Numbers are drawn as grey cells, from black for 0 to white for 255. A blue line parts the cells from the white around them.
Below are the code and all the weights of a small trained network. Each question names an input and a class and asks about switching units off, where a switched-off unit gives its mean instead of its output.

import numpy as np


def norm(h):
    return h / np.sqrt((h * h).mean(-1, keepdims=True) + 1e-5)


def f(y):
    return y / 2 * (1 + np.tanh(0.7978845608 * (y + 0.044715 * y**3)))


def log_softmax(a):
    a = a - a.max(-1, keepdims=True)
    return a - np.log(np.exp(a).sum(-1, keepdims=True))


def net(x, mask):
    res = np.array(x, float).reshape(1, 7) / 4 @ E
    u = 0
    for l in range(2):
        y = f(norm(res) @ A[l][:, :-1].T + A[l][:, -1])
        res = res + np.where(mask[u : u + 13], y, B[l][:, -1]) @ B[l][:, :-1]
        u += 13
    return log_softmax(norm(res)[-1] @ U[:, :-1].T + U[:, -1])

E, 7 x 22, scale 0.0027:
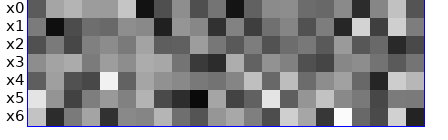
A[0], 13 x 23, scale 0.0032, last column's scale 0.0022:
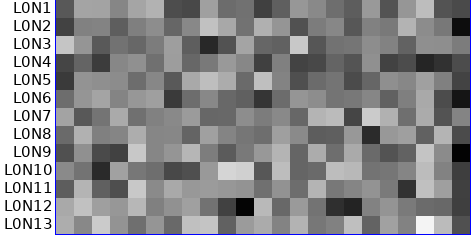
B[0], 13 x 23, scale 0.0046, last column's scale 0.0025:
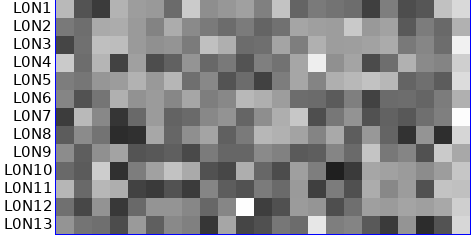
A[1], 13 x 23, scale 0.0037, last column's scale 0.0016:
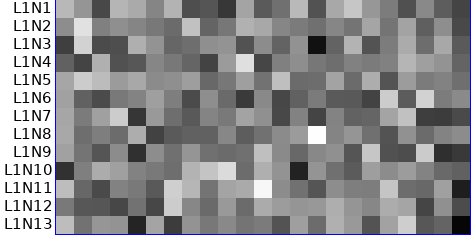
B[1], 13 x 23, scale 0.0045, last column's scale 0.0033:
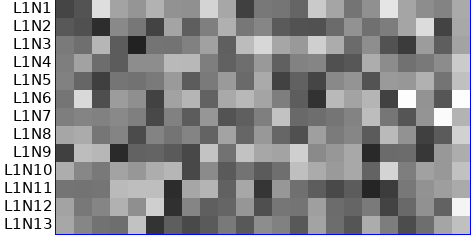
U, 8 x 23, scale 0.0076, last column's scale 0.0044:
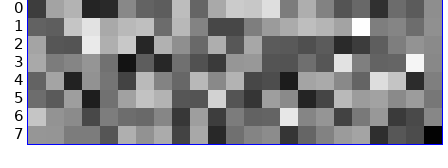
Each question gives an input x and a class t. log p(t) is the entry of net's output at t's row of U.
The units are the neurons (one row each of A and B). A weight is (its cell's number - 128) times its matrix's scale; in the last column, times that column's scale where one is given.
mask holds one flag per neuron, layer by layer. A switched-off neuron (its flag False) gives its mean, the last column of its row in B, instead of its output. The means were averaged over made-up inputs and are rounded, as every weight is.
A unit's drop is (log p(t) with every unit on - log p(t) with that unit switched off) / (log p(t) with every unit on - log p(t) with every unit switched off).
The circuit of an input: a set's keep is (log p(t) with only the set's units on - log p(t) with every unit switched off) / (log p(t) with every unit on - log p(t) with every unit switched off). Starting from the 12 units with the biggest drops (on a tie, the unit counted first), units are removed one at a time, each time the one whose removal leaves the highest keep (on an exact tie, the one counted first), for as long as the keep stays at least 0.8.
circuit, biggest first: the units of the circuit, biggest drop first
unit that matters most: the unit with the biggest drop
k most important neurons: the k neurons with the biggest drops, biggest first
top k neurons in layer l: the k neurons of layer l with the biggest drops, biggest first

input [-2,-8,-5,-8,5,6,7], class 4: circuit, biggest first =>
L1N5
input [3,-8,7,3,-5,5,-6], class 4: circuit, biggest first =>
L1N2, L1N5
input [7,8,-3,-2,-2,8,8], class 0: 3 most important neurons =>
L1N9, L0N5, L0N7
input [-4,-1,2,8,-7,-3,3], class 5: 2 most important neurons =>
L0N12, L0N11
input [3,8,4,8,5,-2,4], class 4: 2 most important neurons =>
L1N6, L0N10
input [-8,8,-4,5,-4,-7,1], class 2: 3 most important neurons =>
L1N11, L0N3, L1N12
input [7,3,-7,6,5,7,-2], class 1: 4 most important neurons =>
L1N1, L0N3, L0N4, L1N12
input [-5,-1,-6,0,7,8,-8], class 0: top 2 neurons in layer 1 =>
L1N3, L1N10
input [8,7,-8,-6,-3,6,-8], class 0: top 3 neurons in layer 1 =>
L1N3, L1N12, L1N11
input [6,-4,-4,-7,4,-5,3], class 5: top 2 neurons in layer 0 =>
L0N10, L0N3
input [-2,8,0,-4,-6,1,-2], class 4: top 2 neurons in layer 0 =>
L0N11, L0N9
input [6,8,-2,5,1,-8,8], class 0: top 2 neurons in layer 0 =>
L0N3, L0N7
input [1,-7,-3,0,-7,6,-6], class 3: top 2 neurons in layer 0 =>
L0N7, L0N5
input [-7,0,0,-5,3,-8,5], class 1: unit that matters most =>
L1N10
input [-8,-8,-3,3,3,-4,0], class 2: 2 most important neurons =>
L1N11, L1N12
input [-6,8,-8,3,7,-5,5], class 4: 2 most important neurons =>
L1N6, L0N4
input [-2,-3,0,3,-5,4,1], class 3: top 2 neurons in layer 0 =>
L0N5, L0N2
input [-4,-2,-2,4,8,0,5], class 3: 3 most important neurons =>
L0N11, L0N9, L0N8
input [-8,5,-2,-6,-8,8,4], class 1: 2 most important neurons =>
L1N1, L0N3
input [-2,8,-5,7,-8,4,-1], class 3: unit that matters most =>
L1N7
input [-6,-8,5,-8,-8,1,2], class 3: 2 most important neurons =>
L1N7, L1N13
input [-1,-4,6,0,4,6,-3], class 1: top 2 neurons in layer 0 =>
L0N13, L0N3
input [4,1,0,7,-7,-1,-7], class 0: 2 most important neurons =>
L1N3, L0N8
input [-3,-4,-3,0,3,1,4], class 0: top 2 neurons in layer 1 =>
L1N9, L1N6
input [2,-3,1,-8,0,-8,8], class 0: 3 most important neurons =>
L1N9, L0N7, L0N3
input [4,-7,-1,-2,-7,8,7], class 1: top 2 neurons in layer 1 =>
L1N1, L1N3
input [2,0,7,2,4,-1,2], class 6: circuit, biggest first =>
L0N4
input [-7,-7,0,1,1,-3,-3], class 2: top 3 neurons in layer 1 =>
L1N11, L1N12, L1N6
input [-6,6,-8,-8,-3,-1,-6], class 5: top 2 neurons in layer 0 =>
L0N10, L0N7
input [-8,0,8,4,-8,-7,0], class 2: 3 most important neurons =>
L1N11, L1N12, L0N3
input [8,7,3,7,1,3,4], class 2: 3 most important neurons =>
L0N1, L0N6, L0N10
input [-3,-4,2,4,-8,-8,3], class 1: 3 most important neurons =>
L1N10, L0N11, L0N5
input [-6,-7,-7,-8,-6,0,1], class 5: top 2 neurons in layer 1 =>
L1N4, L1N6
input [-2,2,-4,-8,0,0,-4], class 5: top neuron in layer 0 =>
L0N10
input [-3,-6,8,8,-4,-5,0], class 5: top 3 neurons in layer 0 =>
L0N12, L0N13, L0N3
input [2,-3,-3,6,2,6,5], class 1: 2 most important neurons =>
L1N1, L0N3
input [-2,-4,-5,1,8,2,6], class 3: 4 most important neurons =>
L0N11, L0N9, L0N8, L1N3
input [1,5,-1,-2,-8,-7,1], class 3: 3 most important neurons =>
L1N7, L1N13, L0N3
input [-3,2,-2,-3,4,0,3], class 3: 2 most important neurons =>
L0N11, L0N9
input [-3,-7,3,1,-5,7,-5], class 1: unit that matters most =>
L1N1
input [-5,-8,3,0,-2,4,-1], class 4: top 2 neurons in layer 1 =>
L1N2, L1N5
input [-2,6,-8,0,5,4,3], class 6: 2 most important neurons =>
L0N13, L1N8
